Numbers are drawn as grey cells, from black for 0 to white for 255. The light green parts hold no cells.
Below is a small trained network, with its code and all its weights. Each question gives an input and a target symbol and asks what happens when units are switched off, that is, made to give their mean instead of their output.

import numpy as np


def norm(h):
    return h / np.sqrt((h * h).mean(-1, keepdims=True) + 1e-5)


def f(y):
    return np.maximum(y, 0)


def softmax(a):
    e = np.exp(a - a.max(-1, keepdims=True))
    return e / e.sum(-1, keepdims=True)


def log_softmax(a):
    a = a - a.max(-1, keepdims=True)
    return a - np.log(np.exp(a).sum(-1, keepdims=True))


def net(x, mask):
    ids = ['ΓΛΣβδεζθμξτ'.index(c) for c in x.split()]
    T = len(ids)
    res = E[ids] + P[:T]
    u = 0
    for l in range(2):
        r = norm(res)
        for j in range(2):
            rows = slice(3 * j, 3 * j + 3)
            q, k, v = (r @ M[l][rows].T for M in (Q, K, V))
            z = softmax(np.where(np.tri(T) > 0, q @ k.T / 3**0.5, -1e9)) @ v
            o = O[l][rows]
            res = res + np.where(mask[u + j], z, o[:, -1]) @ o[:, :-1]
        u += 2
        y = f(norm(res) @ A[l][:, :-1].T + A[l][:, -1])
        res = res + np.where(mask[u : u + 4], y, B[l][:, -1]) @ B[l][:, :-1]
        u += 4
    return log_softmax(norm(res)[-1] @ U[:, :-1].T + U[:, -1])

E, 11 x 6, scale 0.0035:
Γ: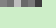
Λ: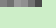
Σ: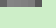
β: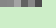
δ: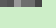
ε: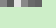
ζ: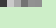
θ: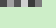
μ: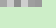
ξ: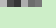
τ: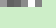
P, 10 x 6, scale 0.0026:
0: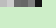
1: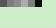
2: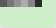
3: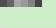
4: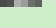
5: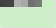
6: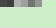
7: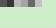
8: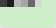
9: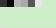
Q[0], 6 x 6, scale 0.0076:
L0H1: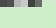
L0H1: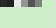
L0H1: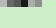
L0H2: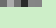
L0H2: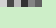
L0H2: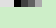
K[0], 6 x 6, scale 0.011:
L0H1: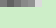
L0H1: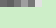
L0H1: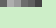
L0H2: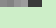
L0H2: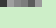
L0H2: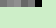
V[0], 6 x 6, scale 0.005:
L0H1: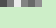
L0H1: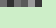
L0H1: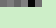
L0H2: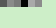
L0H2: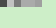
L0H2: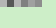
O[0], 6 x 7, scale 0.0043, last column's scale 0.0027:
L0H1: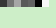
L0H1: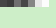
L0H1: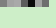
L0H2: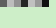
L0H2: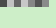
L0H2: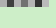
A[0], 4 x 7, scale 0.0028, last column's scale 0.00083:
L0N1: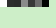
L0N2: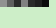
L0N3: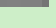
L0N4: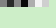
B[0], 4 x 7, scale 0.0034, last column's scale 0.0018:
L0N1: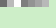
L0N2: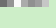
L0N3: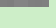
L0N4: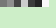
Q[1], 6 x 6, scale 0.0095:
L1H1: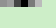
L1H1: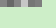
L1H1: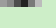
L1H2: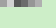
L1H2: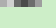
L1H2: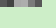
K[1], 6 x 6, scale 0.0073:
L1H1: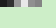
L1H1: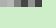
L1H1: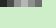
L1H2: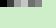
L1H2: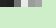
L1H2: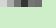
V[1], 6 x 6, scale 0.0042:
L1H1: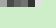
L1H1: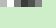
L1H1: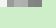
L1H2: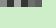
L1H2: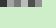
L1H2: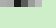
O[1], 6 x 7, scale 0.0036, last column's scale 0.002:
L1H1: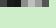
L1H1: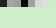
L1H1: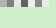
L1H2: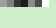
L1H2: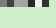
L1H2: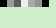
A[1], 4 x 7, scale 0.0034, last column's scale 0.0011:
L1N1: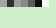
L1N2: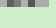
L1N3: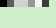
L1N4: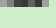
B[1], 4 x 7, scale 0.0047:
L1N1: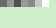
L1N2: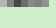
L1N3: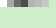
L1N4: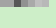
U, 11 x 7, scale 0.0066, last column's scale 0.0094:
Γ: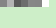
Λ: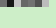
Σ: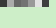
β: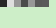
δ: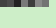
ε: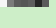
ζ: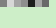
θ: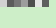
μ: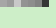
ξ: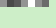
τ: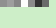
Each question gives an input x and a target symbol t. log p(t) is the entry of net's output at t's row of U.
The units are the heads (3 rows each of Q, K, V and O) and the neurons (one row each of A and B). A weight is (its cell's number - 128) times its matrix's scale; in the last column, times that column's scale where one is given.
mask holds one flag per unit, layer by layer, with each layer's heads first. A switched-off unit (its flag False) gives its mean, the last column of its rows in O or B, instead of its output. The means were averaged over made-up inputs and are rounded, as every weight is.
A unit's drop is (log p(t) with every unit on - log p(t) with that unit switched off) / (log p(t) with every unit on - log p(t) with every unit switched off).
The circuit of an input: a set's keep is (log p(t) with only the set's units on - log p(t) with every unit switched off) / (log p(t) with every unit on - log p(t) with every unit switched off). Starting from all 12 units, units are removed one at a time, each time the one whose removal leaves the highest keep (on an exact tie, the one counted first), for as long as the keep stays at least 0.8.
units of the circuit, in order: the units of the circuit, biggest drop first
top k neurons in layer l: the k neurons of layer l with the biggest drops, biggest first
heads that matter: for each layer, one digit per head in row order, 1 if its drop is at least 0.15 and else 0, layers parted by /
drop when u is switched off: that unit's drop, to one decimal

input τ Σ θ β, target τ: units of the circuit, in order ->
(L1H1; L0H1; L1H2)
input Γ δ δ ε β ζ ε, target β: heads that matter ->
01 / 00
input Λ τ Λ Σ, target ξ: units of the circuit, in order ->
(L0H1)
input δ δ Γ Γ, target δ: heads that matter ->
11 / 10
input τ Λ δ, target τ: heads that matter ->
10 / 11
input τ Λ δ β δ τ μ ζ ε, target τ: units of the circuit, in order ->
(L0H1; L1H2)
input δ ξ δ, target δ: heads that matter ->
11 / 10
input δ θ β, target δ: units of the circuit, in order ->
(L0H2; L1H1; L0H1)
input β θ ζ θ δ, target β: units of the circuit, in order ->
(L0H2; L1H2; L1H1)
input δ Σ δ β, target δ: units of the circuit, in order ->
(L0H1; L1H1)
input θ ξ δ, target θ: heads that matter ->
00 / 00
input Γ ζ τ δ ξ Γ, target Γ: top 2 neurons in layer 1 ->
(L1N4; L1N1)
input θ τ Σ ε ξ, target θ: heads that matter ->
01 / 01
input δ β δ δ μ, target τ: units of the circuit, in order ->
(L0H2)
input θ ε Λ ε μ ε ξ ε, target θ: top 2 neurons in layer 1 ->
(L1N3; L1N2)
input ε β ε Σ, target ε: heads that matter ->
00 / 11
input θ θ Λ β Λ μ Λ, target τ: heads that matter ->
11 / 00
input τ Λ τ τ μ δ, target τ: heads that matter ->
00 / 00
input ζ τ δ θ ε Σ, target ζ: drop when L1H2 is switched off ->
0.1
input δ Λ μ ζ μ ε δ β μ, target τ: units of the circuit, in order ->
(L0H1)
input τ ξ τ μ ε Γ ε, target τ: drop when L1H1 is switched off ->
0.2
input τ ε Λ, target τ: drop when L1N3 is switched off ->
0.1
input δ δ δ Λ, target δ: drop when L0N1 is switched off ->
0.0
